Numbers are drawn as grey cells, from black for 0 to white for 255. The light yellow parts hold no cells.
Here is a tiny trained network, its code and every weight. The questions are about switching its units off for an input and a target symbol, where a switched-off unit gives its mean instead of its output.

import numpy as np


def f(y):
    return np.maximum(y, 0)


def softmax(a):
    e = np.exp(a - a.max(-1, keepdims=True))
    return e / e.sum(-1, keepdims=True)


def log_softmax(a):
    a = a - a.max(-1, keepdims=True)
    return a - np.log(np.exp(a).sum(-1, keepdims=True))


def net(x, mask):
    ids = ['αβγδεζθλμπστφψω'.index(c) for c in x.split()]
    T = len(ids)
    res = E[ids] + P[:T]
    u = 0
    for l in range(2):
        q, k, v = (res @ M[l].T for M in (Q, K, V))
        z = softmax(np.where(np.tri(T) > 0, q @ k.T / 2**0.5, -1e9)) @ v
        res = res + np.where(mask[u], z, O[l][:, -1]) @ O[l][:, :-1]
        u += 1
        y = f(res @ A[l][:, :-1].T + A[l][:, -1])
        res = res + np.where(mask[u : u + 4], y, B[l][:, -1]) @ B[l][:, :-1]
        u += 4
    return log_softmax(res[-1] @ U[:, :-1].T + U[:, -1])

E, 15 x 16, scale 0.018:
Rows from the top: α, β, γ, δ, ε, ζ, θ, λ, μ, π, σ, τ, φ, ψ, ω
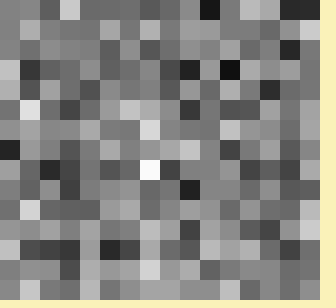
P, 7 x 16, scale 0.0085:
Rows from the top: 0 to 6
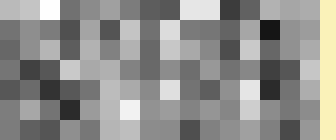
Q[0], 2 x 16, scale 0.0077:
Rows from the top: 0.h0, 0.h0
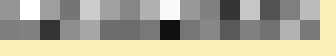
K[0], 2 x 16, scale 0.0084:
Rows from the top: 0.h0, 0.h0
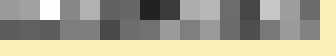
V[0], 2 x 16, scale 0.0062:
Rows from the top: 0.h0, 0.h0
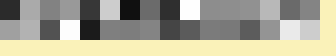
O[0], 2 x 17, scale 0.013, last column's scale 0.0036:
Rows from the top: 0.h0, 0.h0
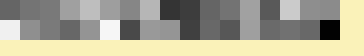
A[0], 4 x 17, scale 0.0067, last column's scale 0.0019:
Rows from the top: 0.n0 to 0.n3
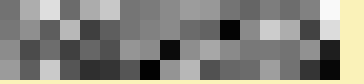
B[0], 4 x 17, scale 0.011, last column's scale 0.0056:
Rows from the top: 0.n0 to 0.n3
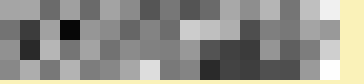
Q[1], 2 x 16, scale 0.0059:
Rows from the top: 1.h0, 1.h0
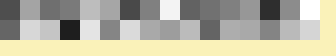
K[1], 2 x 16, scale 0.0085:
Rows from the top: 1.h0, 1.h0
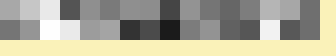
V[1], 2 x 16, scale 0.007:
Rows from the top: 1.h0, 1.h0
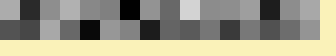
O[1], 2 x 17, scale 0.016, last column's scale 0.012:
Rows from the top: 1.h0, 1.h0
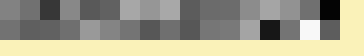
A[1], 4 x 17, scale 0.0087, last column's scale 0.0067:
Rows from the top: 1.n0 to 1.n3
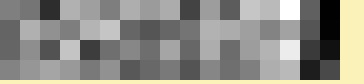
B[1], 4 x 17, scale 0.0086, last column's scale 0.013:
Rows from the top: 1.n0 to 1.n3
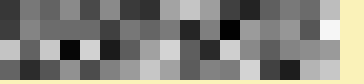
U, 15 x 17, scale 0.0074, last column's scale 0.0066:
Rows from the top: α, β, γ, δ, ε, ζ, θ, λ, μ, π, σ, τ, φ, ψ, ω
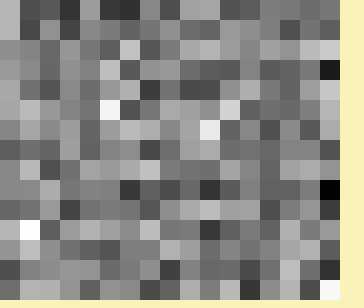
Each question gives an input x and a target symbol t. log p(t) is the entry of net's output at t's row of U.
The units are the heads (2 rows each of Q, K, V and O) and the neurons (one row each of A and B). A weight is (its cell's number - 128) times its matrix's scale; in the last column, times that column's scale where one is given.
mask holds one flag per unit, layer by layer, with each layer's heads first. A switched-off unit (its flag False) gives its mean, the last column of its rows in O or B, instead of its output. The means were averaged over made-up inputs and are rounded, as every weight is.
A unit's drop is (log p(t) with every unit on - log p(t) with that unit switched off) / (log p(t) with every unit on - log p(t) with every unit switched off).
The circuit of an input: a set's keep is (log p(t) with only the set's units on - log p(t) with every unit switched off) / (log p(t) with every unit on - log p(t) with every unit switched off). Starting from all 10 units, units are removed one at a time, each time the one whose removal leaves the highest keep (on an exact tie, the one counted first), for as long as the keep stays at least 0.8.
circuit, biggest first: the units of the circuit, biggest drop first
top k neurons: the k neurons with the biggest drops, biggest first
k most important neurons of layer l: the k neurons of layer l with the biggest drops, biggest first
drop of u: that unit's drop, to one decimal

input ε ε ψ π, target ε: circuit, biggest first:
1.h0
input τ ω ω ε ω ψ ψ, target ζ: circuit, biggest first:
0.h0; 1.n1
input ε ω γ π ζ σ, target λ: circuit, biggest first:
1.n0; 1.h0; 0.h0
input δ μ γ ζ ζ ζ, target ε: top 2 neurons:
0.n1; 0.n0
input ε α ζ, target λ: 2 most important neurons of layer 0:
0.n3; 0.n2
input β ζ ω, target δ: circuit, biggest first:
0.h0; 1.h0; 1.n0; 1.n3
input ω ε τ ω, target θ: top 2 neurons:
1.n3; 0.n0
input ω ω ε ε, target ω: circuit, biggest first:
0.n2; 1.h0; 0.h0
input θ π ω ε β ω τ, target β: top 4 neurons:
1.n2; 1.n3; 0.n3; 0.n2
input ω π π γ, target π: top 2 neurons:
0.n3; 0.n2
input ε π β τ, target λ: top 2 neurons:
1.n0; 0.n3
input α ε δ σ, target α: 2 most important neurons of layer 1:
1.n2; 1.n0
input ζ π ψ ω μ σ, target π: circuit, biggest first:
1.n1; 1.h0; 0.h0
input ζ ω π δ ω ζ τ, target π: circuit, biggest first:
1.h0; 1.n1; 0.n0
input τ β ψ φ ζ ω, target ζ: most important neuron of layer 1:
1.n3
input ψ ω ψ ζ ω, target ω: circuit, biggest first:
1.n3; 1.h0
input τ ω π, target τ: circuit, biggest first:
0.n3; 0.h0; 1.n0
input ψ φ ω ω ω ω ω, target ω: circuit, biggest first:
0.h0; 1.h0
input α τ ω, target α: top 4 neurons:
1.n0; 1.n2; 0.n1; 0.n3
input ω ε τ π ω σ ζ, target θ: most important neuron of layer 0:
0.n0
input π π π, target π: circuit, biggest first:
0.n3; 1.h0; 0.h0
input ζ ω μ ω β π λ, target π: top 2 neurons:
1.n1; 0.n0
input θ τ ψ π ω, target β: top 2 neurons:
1.n2; 1.n3
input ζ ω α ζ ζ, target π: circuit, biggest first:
1.h0; 1.n1; 0.n0
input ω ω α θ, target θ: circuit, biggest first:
1.h0; 1.n3; 0.n2
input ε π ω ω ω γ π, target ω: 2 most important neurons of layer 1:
1.n3; 1.n1
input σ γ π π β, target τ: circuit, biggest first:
0.h0
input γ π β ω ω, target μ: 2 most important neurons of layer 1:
1.n1; 1.n0
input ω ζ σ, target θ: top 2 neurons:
0.n0; 1.n3
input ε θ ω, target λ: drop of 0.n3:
0.1
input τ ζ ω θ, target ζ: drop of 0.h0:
0.6
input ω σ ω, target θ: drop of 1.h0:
1.2
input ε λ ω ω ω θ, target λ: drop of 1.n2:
0.0
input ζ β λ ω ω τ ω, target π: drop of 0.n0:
0.3
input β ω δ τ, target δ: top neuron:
1.n0
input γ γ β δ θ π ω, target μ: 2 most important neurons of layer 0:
0.n2; 0.n0
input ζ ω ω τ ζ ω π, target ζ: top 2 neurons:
1.n1; 0.n3
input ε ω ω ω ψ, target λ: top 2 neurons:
1.n0; 0.n3
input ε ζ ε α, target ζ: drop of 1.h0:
0.1
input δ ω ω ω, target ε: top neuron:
0.n1
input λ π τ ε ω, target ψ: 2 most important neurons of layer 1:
1.n0; 1.n3
